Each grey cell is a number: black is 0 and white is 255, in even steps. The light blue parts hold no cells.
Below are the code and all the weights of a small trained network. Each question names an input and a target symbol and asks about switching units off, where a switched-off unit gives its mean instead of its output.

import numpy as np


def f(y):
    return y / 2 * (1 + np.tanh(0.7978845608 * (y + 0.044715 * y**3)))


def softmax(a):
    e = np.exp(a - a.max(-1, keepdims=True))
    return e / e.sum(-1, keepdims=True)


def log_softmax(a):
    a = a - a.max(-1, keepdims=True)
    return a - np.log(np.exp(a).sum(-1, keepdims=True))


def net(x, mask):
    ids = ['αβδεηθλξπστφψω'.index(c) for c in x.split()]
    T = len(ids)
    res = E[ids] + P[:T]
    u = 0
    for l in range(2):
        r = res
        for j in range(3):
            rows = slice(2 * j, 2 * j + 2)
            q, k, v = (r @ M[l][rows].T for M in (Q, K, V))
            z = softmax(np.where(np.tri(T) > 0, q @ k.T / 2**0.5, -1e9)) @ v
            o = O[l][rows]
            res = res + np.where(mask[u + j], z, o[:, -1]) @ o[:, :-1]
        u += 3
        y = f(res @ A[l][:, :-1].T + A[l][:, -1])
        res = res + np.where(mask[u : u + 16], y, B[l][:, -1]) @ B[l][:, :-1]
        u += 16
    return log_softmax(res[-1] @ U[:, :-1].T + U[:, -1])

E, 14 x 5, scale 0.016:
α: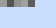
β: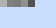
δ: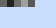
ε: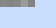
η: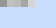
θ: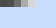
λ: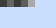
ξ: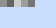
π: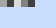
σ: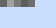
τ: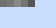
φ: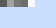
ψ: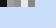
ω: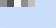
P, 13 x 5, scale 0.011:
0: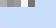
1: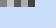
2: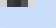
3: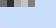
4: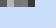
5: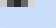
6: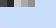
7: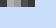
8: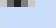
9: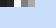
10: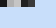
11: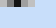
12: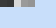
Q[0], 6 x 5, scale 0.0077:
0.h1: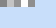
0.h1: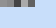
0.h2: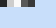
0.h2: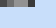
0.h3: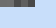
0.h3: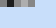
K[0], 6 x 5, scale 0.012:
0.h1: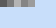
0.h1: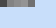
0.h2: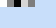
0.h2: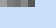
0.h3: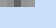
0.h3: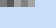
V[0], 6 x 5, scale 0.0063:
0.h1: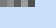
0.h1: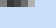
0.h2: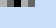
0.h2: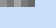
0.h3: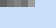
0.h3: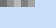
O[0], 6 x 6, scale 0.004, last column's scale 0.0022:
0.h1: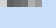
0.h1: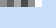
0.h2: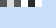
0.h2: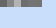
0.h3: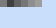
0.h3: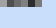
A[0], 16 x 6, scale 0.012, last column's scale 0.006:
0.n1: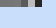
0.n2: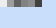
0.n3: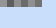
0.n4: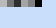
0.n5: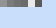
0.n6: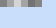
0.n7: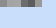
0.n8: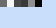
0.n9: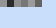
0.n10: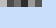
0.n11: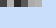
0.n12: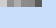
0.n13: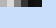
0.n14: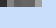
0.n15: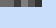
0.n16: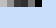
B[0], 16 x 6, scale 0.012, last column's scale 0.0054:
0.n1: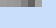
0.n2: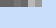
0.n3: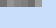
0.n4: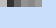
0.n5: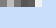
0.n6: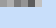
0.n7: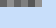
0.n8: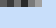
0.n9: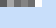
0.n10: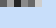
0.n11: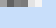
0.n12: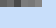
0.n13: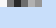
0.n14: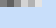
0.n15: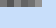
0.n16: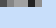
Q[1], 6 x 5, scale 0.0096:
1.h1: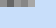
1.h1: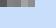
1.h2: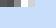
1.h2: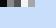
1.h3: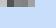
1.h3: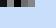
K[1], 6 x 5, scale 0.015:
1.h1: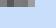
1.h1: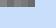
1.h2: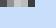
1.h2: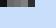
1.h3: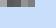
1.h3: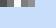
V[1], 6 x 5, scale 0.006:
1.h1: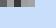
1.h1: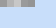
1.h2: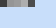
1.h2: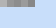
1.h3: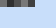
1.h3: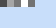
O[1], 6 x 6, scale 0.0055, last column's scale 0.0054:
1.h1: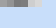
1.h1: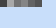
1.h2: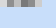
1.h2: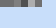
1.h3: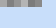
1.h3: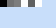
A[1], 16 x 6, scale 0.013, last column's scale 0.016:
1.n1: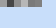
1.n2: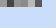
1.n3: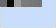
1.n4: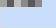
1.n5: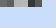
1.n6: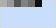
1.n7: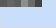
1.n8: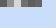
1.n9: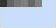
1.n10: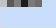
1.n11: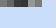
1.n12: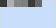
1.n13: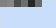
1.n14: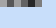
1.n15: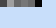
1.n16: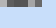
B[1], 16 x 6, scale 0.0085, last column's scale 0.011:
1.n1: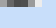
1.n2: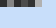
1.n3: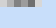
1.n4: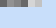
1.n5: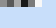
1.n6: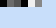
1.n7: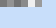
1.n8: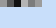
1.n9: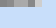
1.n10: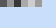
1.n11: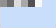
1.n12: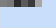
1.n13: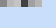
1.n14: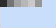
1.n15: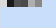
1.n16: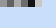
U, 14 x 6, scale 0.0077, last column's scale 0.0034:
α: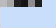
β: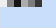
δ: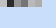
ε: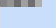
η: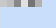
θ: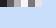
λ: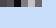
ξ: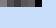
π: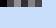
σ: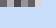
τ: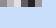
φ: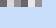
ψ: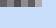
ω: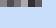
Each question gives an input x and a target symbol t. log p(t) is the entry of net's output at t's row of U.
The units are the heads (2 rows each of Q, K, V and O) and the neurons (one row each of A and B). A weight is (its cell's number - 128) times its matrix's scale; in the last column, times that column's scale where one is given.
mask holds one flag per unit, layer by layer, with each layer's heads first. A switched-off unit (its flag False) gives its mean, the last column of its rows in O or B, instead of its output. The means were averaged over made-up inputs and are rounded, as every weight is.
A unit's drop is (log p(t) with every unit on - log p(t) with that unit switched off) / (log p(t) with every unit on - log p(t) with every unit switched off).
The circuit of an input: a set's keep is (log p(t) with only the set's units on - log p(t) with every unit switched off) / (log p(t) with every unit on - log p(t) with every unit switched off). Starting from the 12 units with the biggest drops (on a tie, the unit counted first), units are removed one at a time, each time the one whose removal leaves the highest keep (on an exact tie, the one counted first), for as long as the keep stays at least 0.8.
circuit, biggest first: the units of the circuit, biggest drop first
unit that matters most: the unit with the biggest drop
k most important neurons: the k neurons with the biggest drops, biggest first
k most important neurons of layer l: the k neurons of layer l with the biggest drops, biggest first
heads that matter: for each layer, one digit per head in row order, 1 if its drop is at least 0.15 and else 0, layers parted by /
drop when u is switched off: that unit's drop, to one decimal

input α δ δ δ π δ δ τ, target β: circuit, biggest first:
(0.n13, 1.n5)
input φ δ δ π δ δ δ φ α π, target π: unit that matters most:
1.n5
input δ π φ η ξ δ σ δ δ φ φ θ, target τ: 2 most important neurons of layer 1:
(1.n11, 1.n16)
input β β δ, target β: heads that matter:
010 / 000
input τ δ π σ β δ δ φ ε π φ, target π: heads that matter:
000 / 000
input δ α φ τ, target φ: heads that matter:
000 / 001
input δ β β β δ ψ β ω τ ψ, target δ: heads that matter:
000 / 010
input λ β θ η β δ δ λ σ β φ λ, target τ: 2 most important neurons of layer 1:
(1.n11, 1.n16)
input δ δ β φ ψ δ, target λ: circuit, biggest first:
(0.n14, 1.h3, 1.n7, 0.n10)
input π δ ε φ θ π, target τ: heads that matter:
010 / 001
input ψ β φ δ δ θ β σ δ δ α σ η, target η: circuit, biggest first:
(0.n6, 1.n5)
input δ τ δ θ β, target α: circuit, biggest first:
(0.n13, 1.n6)
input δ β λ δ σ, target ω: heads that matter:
000 / 010
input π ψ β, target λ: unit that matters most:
1.h3
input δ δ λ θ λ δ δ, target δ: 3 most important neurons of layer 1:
(1.n5, 1.n1, 1.n3)
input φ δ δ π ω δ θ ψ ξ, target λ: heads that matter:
010 / 001
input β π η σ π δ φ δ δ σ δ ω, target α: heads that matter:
010 / 000
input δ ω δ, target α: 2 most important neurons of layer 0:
(0.n10, 0.n9)
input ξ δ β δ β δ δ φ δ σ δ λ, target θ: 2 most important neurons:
(0.n11, 1.n11)
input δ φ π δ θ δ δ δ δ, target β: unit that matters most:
0.n4
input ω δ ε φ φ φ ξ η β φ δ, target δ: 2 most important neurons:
(0.n14, 1.n5)
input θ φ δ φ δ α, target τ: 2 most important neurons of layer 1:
(1.n11, 1.n13)
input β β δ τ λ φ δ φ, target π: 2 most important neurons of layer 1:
(1.n2, 1.n16)
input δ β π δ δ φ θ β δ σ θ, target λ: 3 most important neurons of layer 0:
(0.n11, 0.n14, 0.n9)
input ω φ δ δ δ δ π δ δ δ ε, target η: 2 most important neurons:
(0.n13, 0.n14)
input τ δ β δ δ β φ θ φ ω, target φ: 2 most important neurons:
(0.n5, 1.n4)
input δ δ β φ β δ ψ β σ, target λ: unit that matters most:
1.h3
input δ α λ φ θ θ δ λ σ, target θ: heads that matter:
010 / 010
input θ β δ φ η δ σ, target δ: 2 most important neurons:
(0.n10, 0.n9)
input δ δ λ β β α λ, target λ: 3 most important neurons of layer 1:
(1.n2, 1.n11, 1.n16)
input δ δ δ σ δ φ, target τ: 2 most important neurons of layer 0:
(0.n11, 0.n5)
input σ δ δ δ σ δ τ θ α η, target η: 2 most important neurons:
(0.n6, 1.n8)
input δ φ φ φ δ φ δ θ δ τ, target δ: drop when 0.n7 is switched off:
-0.1
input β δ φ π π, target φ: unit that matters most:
1.n13
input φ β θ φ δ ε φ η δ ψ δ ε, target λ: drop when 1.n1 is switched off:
-0.1
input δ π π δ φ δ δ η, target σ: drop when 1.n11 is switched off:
0.2
